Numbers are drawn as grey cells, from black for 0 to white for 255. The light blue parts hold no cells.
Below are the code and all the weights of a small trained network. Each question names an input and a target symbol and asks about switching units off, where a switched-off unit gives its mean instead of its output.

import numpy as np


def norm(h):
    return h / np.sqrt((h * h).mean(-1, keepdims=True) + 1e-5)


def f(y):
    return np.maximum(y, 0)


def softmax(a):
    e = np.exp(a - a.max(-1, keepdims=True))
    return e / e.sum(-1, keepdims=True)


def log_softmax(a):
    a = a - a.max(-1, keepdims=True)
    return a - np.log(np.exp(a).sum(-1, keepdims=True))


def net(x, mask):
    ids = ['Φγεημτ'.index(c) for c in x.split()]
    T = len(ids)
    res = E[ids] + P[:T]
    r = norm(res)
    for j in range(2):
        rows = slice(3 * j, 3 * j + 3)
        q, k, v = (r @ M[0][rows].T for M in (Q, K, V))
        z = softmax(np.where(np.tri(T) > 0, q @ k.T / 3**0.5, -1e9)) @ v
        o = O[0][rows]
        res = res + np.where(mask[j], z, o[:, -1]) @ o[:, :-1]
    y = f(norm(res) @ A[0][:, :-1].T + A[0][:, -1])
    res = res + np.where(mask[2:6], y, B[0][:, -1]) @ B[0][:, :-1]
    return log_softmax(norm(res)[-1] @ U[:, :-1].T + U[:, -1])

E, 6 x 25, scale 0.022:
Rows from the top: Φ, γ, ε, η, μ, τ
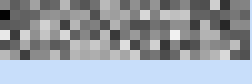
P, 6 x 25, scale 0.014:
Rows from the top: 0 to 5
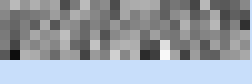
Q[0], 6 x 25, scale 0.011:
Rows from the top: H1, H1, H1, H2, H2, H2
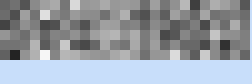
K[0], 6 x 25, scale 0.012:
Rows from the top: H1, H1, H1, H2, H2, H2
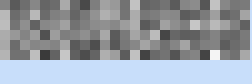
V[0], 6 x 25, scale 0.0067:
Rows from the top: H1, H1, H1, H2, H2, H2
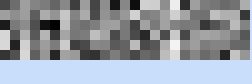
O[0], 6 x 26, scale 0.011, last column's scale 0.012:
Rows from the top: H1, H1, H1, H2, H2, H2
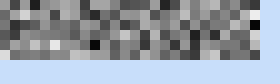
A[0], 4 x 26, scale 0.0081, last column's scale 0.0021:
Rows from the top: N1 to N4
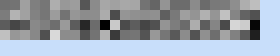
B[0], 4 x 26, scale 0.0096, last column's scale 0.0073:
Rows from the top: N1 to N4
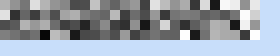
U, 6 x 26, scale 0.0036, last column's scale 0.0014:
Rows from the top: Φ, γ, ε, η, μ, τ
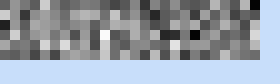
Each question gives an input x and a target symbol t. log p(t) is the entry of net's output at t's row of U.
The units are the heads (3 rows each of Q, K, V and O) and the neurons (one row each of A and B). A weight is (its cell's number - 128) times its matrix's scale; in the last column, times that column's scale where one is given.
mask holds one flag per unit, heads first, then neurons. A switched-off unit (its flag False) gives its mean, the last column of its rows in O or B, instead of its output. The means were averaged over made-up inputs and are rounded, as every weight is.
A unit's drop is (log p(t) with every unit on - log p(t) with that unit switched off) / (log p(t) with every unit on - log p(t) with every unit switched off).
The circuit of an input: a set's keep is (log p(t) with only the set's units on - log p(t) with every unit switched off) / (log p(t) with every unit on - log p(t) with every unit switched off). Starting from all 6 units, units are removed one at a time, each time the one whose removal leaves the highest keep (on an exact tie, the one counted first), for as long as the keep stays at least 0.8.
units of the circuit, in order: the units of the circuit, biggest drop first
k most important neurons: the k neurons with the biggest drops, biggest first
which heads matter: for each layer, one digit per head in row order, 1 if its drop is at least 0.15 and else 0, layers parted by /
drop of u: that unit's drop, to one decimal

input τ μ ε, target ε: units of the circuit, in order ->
(H2)
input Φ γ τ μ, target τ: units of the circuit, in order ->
(H2; H1)
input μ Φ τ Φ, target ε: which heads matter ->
10
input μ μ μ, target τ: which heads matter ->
01
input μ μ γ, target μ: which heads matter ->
01
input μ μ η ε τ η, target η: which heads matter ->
01
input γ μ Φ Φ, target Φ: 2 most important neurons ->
(N3; N4)
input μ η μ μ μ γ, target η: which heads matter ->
01
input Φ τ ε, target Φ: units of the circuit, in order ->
(N3; H2; H1)
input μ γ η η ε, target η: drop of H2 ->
0.5
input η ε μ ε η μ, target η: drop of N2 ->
0.0
